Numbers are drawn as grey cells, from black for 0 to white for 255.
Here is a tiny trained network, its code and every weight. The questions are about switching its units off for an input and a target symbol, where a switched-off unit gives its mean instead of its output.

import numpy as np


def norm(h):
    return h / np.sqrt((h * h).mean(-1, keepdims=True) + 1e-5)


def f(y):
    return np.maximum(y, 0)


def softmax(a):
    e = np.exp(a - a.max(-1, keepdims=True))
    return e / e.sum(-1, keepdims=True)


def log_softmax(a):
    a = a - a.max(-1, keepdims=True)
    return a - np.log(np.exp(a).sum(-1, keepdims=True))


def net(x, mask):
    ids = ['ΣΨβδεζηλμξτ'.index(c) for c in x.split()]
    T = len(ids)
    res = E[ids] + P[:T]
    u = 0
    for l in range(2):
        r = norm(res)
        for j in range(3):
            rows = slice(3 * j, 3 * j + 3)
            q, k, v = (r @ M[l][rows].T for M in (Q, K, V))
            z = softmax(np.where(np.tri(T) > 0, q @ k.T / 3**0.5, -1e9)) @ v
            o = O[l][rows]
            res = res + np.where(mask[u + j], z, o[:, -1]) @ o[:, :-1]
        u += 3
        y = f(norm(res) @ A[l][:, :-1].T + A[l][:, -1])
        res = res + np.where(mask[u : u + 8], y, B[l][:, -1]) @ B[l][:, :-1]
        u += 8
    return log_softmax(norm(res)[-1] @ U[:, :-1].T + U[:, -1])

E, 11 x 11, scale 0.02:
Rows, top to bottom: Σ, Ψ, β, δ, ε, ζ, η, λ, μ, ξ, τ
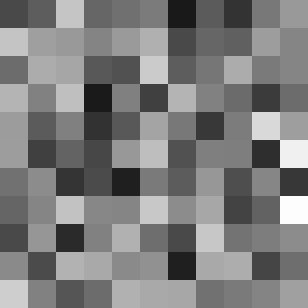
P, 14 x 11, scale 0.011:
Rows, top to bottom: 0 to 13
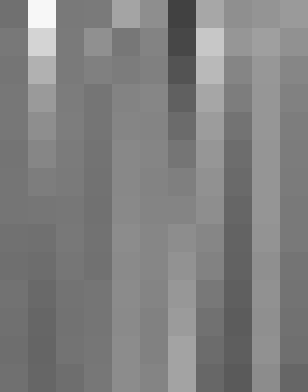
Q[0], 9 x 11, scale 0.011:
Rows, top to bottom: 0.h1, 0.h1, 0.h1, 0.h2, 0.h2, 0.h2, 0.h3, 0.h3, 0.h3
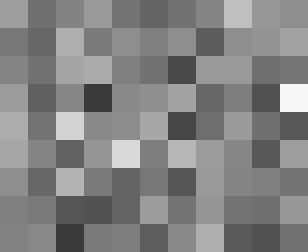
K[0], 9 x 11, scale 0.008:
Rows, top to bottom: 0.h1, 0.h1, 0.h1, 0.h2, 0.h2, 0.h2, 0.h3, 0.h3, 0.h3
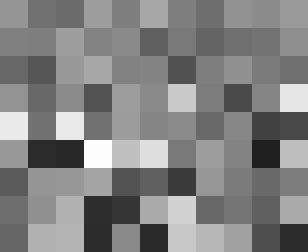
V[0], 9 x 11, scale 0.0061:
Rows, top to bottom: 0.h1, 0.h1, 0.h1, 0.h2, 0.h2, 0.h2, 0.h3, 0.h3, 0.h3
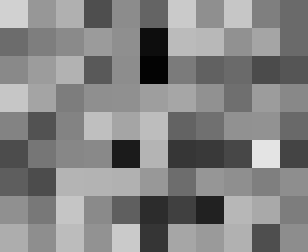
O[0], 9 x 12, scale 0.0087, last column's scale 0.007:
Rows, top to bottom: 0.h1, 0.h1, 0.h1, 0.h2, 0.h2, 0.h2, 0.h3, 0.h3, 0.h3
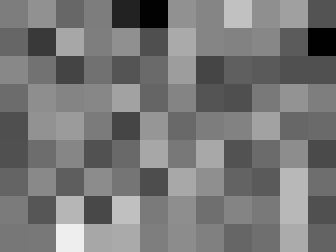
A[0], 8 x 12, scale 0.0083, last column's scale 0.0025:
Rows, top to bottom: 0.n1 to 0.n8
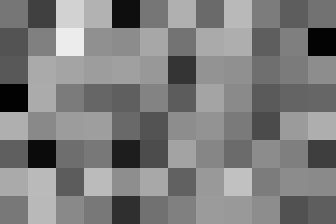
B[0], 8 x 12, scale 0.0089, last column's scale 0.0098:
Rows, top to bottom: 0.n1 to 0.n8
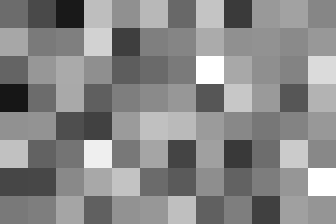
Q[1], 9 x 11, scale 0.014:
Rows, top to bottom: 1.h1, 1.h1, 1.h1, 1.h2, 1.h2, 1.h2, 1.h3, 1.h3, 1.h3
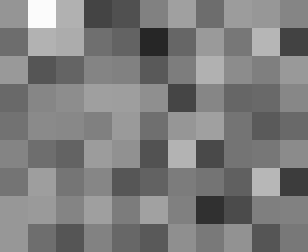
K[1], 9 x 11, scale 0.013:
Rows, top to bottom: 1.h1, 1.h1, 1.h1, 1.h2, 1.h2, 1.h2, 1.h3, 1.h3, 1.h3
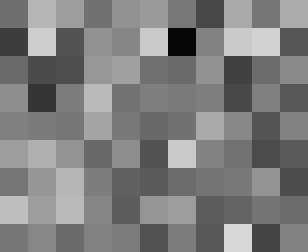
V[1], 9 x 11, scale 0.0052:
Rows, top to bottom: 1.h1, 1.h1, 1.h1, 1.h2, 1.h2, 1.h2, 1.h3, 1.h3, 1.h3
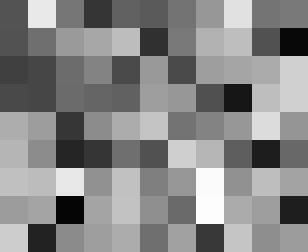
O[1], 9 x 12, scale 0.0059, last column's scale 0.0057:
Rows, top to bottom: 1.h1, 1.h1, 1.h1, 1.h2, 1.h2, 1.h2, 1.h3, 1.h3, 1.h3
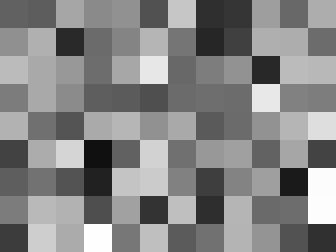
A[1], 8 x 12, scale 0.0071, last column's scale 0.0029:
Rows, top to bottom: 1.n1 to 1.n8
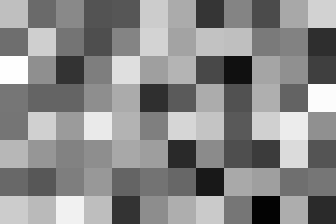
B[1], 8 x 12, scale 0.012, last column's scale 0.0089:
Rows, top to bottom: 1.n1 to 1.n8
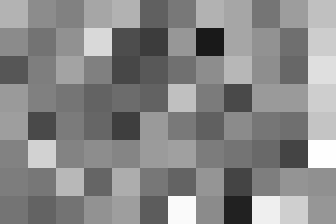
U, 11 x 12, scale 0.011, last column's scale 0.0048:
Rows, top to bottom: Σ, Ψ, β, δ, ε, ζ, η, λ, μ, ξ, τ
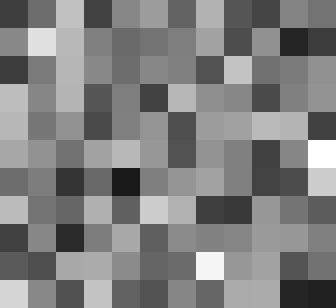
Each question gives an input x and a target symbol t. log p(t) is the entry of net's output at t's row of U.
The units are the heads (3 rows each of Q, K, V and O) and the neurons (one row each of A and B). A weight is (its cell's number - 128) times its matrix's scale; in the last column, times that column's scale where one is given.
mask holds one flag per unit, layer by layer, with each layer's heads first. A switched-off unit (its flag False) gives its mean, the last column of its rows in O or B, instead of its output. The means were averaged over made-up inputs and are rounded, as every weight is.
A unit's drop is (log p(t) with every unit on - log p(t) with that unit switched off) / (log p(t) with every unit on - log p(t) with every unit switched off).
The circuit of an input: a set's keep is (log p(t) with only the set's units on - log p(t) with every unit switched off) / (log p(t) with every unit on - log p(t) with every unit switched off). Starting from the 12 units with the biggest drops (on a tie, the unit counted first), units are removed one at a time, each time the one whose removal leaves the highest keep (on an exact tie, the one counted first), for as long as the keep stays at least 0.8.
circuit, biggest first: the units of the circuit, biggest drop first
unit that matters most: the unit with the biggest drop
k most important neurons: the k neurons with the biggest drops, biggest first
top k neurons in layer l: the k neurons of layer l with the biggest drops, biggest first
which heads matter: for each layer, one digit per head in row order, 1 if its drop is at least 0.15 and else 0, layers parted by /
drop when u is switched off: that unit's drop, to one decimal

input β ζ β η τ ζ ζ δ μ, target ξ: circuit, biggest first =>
(0.h3; 0.n3)
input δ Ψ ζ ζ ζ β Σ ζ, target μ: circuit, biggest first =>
(1.h1; 0.h2)
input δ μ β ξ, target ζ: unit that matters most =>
0.h2
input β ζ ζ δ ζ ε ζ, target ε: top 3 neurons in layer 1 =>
(1.n2; 1.n3; 1.n8)
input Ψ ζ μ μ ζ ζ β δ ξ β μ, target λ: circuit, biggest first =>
(0.h3; 1.h1; 1.n5; 1.n4)
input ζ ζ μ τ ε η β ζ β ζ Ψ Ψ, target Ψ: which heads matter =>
010 / 000
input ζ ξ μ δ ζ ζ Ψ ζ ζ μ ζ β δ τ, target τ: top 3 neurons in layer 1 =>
(1.n2; 1.n3; 1.n1)
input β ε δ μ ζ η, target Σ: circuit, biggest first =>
(0.h2; 0.h3)
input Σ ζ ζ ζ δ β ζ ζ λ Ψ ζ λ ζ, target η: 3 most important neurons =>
(1.n3; 0.n4; 1.n2)
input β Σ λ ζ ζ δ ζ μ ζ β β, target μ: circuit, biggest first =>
(1.h1; 0.h2; 0.n7)
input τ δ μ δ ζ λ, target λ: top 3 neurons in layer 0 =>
(0.n6; 0.n3; 0.n7)
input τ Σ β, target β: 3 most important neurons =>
(1.n2; 0.n4; 0.n7)
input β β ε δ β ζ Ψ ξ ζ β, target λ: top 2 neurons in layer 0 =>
(0.n7; 0.n3)
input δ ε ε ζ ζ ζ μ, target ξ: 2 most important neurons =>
(0.n3; 0.n2)
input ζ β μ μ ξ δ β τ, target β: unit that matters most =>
1.h2
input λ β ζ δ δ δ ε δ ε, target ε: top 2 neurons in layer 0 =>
(0.n5; 0.n7)
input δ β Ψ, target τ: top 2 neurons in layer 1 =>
(1.n3; 1.n5)
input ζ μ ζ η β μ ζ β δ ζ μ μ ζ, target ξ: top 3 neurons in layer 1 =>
(1.n3; 1.n2; 1.n7)
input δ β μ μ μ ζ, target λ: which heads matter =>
010 / 101
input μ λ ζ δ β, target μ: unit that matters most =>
0.h2
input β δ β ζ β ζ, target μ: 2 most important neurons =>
(1.n2; 0.n2)
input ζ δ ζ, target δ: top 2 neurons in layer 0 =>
(0.n7; 0.n4)
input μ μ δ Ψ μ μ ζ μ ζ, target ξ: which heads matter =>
101 / 100
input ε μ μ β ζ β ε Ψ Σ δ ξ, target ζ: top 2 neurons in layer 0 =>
(0.n7; 0.n3)
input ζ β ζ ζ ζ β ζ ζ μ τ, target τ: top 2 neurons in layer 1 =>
(1.n3; 1.n5)
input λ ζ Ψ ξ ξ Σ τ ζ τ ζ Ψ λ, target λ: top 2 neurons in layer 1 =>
(1.n5; 1.n8)
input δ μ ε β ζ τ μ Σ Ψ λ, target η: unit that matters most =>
1.n3
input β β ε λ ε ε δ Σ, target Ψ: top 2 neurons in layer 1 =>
(1.n6; 1.n5)
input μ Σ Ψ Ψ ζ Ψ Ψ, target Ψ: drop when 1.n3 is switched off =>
0.2
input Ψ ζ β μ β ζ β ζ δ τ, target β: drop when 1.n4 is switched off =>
0.1
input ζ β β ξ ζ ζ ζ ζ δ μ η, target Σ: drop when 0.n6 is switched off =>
0.0
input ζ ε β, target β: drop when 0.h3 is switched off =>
0.1
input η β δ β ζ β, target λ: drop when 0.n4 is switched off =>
0.3
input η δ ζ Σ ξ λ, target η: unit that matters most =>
1.h1
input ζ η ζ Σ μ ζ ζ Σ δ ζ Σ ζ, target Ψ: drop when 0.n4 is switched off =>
0.3
